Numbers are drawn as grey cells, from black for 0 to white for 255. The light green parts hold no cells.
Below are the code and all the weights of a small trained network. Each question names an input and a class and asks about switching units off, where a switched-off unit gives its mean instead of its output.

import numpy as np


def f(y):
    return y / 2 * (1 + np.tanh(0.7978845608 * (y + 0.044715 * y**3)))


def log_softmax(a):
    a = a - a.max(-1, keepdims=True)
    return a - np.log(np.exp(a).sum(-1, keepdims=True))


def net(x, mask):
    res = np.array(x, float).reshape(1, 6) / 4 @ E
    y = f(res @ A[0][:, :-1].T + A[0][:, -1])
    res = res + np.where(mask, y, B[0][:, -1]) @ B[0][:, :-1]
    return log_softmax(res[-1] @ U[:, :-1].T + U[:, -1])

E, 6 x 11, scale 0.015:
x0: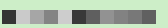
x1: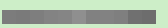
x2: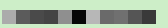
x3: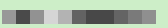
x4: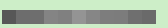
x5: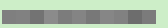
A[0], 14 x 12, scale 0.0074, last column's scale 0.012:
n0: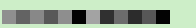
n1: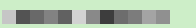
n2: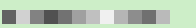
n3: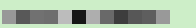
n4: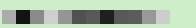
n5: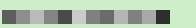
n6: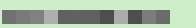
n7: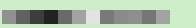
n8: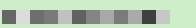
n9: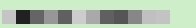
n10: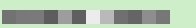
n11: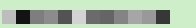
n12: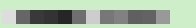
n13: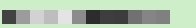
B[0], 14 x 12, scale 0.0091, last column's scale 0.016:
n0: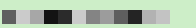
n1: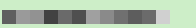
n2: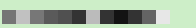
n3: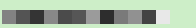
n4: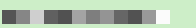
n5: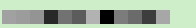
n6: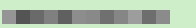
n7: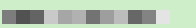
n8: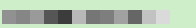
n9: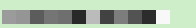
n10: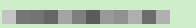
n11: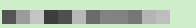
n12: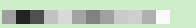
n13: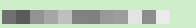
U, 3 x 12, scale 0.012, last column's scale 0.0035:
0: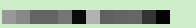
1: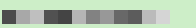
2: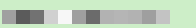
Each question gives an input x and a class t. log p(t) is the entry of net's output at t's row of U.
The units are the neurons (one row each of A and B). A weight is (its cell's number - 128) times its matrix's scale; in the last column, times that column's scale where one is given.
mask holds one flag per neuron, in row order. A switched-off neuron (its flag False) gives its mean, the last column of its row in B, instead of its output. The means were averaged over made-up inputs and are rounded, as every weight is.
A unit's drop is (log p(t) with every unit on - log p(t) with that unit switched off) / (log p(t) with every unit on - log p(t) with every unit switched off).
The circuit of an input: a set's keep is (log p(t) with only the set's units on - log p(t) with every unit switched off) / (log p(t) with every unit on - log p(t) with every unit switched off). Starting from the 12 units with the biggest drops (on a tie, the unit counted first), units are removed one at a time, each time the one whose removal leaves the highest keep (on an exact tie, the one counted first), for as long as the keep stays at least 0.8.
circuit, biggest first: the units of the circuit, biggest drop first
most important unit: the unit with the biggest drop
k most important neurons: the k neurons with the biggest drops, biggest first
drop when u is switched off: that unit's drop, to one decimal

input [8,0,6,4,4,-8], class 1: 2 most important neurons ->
(n0 n8)
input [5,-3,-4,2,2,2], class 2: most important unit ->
n13
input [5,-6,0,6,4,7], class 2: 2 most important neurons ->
(n13 n2)
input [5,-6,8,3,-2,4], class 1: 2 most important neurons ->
(n0 n9)
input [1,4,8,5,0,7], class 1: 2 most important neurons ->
(n0 n4)
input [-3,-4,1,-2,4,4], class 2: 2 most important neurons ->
(n12 n3)
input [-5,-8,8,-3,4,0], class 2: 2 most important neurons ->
(n12 n7)
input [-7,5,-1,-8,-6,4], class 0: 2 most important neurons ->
(n2 n9)
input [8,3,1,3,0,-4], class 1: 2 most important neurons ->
(n12 n8)
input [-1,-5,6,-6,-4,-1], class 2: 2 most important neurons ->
(n12 n7)
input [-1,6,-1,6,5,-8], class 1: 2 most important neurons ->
(n4 n12)
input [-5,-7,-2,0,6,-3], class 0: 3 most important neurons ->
(n9 n0 n8)
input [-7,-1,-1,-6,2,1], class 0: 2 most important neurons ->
(n9 n2)
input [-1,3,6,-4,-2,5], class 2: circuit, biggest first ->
(n12)
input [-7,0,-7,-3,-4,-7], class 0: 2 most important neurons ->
(n9 n5)
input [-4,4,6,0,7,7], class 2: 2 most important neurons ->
(n12 n2)
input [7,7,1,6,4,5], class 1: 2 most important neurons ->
(n12 n4)
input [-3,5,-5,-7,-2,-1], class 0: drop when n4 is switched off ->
0.0
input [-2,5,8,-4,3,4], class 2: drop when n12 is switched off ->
0.7
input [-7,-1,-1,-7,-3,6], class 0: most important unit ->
n2
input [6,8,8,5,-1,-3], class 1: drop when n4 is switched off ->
0.1
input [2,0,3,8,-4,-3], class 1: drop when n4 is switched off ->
0.6
